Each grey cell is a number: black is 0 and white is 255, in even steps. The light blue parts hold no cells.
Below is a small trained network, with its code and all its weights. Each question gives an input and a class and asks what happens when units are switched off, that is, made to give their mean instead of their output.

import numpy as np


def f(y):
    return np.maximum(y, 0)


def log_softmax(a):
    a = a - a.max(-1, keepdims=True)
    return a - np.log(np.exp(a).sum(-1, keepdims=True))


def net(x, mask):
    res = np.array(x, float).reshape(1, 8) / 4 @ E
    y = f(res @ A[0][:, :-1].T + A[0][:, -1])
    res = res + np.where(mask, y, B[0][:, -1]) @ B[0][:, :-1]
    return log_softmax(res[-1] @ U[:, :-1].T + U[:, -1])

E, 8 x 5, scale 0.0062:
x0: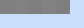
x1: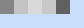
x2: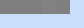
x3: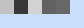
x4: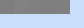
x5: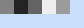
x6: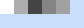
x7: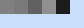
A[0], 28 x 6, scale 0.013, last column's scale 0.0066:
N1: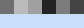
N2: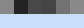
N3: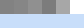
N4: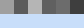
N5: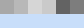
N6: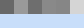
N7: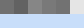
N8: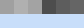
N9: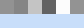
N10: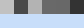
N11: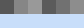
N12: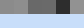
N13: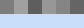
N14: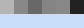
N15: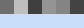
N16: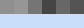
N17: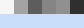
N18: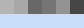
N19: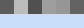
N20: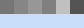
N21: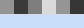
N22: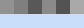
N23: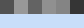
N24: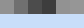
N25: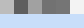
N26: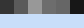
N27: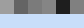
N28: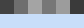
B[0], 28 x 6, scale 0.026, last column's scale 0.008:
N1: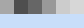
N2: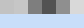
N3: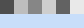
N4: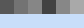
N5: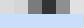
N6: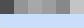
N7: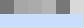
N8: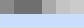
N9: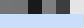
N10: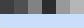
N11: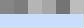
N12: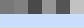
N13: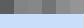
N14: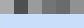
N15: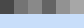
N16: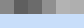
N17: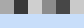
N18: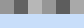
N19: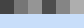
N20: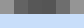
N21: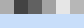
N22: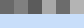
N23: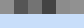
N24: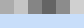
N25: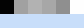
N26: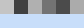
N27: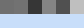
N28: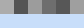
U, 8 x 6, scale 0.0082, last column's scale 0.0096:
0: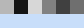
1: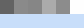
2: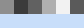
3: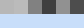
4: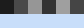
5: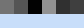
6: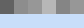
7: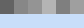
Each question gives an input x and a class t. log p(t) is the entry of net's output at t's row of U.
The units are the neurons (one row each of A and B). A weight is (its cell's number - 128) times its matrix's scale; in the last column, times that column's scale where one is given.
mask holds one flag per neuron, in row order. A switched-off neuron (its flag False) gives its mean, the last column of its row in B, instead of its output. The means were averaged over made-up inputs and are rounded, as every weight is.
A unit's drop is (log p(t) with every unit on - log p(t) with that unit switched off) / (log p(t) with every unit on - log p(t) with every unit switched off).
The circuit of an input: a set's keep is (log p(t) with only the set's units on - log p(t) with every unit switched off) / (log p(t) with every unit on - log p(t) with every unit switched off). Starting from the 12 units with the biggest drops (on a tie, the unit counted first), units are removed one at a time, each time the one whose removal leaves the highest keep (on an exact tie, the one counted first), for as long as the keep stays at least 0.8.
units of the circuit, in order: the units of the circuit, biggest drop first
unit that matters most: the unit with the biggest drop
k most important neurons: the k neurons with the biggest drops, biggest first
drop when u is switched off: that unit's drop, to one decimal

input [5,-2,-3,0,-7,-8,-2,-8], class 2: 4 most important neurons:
[N1; N8; N27; N12]
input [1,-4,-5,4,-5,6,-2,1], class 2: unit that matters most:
N21
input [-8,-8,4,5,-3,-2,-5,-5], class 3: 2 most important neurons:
[N2; N24]
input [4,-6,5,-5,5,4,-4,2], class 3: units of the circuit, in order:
[N2; N25]
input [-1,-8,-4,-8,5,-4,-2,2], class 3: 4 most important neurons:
[N24; N25; N2; N10]
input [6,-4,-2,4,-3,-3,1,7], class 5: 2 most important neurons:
[N27; N12]
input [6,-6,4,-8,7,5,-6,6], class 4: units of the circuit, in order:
[N19; N23]
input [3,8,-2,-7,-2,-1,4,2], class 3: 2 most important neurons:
[N5; N25]
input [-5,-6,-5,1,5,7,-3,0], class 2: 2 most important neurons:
[N21; N5]
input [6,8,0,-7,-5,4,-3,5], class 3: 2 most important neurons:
[N5; N25]
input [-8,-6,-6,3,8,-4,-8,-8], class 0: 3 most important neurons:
[N26; N28; N11]
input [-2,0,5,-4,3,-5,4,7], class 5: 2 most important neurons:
[N12; N25]
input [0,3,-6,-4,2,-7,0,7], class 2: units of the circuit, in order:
[N1; N8]
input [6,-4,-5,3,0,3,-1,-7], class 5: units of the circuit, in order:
[N9]
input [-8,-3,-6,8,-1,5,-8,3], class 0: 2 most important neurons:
[N26; N28]
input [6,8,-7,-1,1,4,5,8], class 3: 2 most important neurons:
[N5; N9]
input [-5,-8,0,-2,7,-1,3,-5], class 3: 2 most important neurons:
[N24; N2]
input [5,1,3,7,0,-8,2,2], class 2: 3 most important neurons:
[N8; N1; N16]
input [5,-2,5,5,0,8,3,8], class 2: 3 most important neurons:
[N21; N9; N3]
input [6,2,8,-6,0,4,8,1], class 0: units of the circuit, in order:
[N17]
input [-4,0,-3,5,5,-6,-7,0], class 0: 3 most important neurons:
[N26; N28; N11]
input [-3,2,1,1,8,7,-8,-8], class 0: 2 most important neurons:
[N28; N26]
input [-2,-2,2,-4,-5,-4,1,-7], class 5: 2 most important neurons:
[N9; N25]
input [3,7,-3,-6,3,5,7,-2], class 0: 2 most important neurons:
[N17; N25]
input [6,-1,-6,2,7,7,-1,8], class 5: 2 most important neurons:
[N27; N1]
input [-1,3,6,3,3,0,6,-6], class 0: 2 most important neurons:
[N17; N18]
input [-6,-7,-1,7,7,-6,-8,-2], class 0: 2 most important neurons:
[N26; N28]
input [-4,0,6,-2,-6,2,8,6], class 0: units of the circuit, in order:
[N17]
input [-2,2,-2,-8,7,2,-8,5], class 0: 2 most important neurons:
[N26; N25]
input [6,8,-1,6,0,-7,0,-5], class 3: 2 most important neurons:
[N5; N21]
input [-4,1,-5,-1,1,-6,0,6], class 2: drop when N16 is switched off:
0.2
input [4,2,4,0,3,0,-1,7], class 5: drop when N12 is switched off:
0.2
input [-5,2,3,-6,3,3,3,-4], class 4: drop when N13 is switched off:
0.1
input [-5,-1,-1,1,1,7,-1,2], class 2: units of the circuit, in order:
[N21]
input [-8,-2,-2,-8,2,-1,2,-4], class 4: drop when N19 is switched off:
0.3
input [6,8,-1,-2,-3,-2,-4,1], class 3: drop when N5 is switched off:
1.1
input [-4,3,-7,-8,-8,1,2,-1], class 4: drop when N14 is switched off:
0.0
